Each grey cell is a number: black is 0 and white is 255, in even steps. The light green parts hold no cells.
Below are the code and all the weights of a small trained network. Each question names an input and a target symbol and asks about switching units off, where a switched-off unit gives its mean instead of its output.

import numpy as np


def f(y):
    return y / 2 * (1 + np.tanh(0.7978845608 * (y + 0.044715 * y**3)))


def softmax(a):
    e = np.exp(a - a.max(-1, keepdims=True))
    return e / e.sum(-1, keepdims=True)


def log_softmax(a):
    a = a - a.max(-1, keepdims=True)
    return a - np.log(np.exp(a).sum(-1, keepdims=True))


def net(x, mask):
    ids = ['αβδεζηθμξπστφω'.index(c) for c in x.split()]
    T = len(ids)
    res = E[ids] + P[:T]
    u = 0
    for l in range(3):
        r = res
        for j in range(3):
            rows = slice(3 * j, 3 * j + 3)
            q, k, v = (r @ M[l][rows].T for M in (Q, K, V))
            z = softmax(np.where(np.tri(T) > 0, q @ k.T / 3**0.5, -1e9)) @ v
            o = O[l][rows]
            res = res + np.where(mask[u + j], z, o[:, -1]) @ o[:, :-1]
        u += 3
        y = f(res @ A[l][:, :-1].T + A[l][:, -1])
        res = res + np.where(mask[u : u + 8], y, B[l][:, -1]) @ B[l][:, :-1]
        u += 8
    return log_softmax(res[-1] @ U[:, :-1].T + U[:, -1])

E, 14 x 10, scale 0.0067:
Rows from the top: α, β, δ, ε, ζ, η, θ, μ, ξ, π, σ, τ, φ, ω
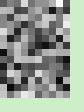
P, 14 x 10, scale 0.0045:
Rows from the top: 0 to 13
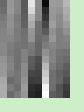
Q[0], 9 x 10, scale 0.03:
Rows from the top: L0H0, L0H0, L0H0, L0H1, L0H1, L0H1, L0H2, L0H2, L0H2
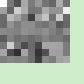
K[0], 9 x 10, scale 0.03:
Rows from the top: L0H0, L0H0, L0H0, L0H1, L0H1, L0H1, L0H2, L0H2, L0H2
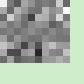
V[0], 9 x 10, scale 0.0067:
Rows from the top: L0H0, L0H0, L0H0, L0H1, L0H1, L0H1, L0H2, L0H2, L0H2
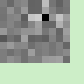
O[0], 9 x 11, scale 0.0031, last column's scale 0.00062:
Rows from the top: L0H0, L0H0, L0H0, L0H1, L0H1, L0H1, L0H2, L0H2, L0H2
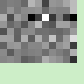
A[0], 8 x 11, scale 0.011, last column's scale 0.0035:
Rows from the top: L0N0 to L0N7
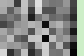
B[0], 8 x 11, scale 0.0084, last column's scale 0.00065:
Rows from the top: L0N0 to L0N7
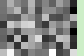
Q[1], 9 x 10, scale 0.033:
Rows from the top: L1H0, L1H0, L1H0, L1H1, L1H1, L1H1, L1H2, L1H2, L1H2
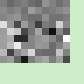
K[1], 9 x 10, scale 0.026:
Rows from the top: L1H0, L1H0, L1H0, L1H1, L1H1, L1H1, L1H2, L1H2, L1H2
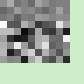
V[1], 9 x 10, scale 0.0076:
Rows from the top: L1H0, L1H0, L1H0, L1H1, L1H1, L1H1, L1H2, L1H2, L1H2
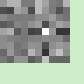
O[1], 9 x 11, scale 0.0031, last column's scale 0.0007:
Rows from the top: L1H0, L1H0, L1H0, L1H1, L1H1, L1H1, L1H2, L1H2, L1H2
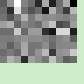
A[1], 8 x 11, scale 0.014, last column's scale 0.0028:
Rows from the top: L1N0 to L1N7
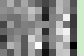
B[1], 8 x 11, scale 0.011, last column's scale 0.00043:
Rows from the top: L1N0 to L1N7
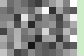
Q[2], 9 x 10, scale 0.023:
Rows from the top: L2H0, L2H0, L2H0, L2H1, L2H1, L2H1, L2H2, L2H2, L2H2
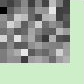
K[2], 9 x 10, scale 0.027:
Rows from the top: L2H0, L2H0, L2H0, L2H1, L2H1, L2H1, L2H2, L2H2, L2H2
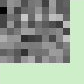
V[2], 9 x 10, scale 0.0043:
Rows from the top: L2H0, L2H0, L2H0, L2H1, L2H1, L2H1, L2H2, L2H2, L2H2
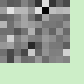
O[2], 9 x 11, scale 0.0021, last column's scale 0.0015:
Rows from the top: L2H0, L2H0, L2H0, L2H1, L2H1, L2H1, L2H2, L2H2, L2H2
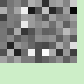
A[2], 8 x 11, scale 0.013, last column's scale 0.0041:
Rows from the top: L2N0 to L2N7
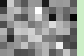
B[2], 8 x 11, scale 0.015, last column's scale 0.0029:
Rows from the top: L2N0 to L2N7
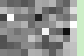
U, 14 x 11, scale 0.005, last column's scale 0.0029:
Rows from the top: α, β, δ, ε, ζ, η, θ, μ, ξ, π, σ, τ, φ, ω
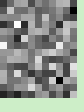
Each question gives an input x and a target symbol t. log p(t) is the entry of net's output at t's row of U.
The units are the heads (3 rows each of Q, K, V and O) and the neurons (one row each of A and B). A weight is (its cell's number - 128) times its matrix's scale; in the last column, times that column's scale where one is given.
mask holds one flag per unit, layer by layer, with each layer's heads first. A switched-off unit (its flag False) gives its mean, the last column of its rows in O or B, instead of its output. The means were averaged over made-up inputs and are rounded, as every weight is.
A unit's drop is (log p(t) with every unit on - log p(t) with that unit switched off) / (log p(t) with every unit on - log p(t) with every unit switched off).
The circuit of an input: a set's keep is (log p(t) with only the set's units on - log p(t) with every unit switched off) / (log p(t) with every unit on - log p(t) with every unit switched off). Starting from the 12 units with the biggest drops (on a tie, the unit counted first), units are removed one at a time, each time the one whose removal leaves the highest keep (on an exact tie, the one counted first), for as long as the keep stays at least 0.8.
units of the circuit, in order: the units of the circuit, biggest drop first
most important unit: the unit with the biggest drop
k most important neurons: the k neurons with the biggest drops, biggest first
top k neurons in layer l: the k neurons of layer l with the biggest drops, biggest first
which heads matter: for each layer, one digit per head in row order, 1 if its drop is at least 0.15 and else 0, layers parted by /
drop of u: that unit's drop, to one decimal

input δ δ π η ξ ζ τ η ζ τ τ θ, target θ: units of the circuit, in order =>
(L1H1, L1N0, L1N7)
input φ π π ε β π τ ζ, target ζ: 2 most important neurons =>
(L2N7, L1N4)
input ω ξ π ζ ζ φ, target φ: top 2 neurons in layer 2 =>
(L2N5, L2N0)
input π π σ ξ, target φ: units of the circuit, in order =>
(L2N5, L1N3)
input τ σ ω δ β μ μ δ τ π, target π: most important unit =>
L0H0
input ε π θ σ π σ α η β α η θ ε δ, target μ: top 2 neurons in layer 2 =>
(L2N3, L2N6)
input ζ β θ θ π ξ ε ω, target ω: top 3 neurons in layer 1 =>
(L1N1, L1N0, L1N5)
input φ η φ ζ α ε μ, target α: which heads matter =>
100 / 000 / 000
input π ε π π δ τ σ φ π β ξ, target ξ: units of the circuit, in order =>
(L2N1, L1H1, L1N0)
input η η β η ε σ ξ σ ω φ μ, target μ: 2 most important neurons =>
(L2N3, L1N5)
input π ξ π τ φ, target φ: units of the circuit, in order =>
(L2N5, L0N5)
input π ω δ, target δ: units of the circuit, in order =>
(L2N4, L1N4)
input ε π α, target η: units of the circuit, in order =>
(L2N6, L0N3)
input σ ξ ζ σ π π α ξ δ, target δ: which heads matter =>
100 / 000 / 000
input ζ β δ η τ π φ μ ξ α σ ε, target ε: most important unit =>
L1H1
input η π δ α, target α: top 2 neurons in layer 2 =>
(L2N3, L2N6)
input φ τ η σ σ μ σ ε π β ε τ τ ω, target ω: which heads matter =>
100 / 010 / 000
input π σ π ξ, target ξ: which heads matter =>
000 / 000 / 000
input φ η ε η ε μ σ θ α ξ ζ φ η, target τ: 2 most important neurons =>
(L0N7, L2N3)
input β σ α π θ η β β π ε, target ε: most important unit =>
L0H0
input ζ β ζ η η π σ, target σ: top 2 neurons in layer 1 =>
(L1N6, L1N5)
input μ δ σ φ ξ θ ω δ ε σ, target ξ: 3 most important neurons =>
(L2N1, L1N0, L1N5)
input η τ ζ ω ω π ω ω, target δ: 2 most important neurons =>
(L2N4, L1N3)
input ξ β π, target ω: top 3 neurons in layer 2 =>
(L2N0, L2N3, L2N5)
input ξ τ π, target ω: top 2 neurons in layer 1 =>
(L1N3, L1N5)
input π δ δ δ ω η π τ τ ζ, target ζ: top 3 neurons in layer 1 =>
(L1N4, L1N7, L1N1)
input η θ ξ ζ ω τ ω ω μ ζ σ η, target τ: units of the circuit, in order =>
(L0N7)
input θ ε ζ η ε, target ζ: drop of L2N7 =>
0.9
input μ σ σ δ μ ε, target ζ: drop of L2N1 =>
-0.1
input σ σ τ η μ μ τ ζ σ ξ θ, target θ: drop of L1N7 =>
0.5
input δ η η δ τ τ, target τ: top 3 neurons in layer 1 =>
(L1N5, L1N1, L1N4)
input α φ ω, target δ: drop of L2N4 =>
1.3
